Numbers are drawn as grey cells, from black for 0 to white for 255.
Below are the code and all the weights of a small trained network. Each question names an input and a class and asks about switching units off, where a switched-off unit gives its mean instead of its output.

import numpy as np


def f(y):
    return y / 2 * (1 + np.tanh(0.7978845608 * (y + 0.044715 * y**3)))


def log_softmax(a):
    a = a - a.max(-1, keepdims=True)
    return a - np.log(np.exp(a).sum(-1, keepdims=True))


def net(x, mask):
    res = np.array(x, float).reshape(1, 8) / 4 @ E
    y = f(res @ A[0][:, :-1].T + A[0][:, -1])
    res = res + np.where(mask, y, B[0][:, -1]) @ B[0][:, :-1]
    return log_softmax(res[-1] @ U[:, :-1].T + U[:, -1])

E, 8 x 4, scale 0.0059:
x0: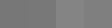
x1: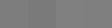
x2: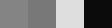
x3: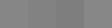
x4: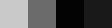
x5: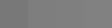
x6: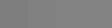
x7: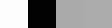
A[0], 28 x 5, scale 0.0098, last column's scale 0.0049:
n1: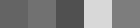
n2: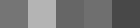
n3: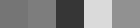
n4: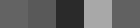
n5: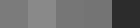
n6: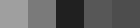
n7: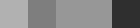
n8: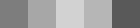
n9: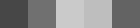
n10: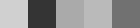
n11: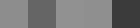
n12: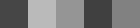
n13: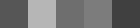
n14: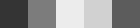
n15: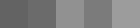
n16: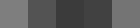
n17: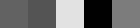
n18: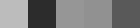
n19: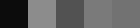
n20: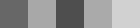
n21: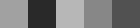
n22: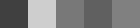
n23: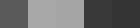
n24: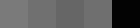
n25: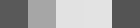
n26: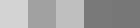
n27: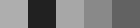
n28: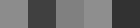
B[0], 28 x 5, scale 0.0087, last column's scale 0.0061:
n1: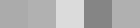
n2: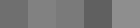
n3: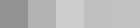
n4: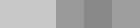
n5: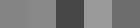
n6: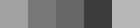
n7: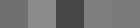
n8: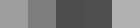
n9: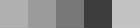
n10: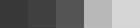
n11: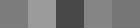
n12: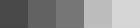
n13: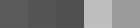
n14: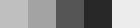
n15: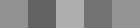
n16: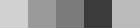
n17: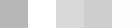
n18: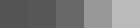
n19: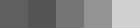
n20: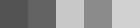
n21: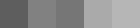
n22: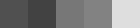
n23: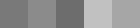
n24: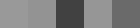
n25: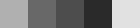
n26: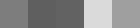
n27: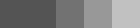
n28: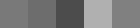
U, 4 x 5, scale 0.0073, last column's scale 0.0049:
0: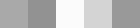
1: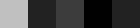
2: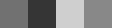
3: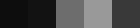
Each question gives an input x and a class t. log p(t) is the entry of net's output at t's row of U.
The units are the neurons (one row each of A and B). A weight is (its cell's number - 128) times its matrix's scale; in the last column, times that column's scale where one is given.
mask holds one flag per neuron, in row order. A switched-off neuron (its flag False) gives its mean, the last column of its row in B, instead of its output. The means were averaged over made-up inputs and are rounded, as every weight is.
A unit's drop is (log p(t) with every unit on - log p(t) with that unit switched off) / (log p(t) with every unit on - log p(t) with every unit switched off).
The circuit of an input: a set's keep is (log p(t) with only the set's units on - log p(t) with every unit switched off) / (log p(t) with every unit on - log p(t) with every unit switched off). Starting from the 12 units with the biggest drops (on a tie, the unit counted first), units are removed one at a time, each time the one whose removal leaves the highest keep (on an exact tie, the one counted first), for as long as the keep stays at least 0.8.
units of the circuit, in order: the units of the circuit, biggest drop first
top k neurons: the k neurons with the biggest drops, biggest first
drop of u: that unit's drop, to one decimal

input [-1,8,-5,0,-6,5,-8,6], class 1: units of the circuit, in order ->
n25, n14
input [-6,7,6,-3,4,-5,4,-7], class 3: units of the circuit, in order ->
n12
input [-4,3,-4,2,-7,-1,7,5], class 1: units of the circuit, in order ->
n25, n14
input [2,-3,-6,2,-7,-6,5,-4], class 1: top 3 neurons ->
n25, n14, n17
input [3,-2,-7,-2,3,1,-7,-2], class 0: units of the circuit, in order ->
n3, n4
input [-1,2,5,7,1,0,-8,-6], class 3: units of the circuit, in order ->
n22, n12
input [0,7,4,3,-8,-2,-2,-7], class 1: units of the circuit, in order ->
n14, n25
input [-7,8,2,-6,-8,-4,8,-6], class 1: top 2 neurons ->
n14, n25
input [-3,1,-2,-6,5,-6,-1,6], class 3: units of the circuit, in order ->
n10, n18
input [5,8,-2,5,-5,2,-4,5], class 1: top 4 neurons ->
n14, n25, n17, n9
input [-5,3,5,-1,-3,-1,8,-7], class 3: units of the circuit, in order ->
n22, n12
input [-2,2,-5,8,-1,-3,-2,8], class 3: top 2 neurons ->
n10, n17
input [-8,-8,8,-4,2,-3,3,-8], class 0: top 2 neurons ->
n17, n10
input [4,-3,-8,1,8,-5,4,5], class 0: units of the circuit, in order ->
n3
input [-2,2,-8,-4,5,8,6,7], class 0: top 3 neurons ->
n3, n4, n1
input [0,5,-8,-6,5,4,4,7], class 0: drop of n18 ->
-0.2
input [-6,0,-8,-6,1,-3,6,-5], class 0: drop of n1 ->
0.2
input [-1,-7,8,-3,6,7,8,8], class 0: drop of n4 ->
-0.1
